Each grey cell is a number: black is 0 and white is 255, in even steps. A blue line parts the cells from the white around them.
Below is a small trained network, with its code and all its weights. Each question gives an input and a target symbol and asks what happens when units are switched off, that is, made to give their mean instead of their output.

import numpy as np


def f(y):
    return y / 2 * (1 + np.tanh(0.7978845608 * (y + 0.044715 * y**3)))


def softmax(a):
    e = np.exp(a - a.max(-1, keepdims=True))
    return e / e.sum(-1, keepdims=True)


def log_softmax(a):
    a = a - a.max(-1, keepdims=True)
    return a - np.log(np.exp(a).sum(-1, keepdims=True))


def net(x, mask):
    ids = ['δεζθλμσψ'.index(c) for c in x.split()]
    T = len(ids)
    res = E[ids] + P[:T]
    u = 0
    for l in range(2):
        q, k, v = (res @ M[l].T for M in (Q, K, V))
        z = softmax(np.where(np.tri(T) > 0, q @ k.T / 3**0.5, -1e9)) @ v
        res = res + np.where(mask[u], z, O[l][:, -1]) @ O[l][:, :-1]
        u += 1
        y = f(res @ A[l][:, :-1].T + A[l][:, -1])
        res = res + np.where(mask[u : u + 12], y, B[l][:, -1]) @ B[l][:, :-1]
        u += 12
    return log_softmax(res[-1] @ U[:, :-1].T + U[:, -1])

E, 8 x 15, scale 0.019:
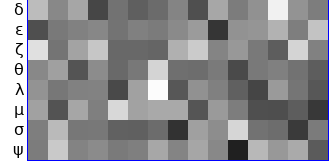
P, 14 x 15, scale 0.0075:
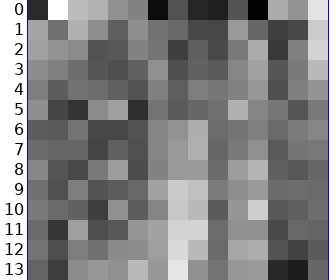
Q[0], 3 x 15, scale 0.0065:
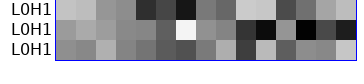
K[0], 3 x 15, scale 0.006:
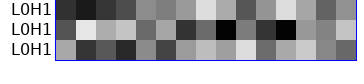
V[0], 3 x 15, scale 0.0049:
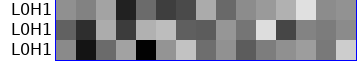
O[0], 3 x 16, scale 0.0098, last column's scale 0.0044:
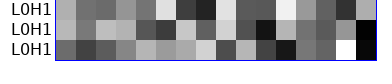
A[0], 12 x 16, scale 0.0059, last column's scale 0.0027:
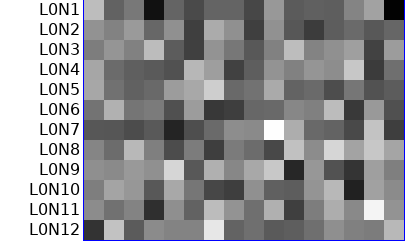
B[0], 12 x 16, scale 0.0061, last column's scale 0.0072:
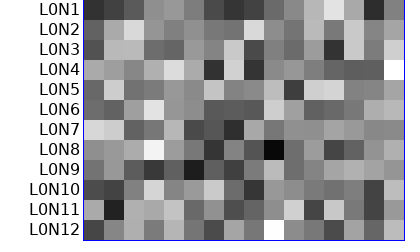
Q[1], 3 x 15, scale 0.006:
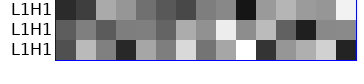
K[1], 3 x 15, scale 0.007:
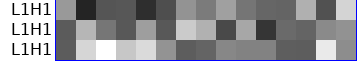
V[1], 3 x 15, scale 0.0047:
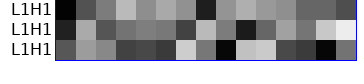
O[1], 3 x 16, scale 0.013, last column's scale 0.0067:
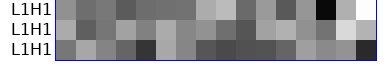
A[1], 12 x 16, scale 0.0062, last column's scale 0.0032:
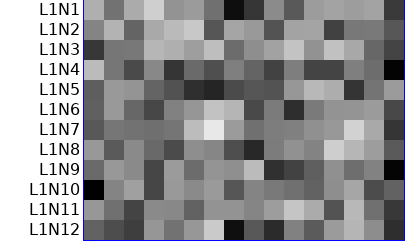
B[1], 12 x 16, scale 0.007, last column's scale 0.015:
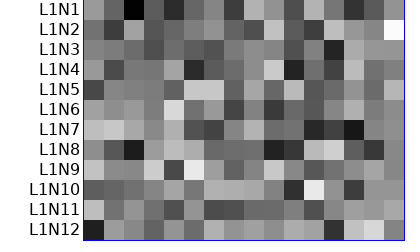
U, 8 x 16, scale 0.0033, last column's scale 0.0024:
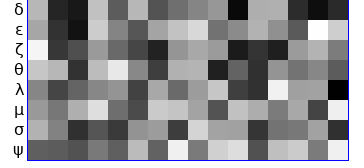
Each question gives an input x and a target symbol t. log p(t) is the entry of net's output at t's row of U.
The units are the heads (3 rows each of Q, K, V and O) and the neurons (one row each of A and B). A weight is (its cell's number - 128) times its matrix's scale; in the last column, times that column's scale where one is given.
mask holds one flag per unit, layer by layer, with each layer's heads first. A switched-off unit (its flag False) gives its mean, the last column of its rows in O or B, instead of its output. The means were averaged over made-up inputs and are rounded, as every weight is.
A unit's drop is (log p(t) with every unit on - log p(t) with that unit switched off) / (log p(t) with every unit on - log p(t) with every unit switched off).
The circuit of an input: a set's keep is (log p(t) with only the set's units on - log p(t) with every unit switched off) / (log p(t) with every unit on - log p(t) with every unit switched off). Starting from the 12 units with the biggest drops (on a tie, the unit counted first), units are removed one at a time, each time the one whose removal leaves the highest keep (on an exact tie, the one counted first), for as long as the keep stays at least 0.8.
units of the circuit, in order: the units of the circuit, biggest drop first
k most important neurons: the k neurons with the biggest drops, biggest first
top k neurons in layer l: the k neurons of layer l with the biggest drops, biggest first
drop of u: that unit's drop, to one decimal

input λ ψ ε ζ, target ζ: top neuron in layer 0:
[L0N2]
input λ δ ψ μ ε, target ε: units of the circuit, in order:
[L1H1; L0N4; L0N8]
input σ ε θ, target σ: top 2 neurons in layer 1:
[L1N5; L1N9]
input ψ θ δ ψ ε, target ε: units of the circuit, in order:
[L1H1; L0N4; L0H1]
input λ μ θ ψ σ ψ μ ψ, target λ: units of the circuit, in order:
[L0H1; L0N11; L1H1]
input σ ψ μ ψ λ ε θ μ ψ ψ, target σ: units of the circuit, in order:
[L1H1; L0N10; L0N6; L1N5]
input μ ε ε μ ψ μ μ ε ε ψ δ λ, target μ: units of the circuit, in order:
[L0H1; L1N2]
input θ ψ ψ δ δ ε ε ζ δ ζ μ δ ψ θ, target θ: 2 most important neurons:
[L1N7; L1N6]
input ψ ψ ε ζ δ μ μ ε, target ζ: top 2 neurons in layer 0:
[L0N4; L0N8]
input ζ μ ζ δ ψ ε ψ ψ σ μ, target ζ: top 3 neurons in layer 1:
[L1N3; L1N7; L1N11]
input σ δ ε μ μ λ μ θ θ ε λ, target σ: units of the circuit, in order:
[L1H1; L0N10; L0N6]
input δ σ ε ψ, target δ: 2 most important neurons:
[L0N10; L0N4]
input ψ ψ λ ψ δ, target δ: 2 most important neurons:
[L1N1; L1N8]
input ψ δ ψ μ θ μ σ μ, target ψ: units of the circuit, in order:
[L0H1]
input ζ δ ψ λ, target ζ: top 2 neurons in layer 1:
[L1N3; L1N7]
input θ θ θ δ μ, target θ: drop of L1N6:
0.1
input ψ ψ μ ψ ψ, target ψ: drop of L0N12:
0.0
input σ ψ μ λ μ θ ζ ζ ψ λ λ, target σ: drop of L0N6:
0.3
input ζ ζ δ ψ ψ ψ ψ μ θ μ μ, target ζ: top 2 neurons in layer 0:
[L0N8; L0N5]
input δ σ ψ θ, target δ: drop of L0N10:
0.2
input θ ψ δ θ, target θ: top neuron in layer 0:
[L0N12]
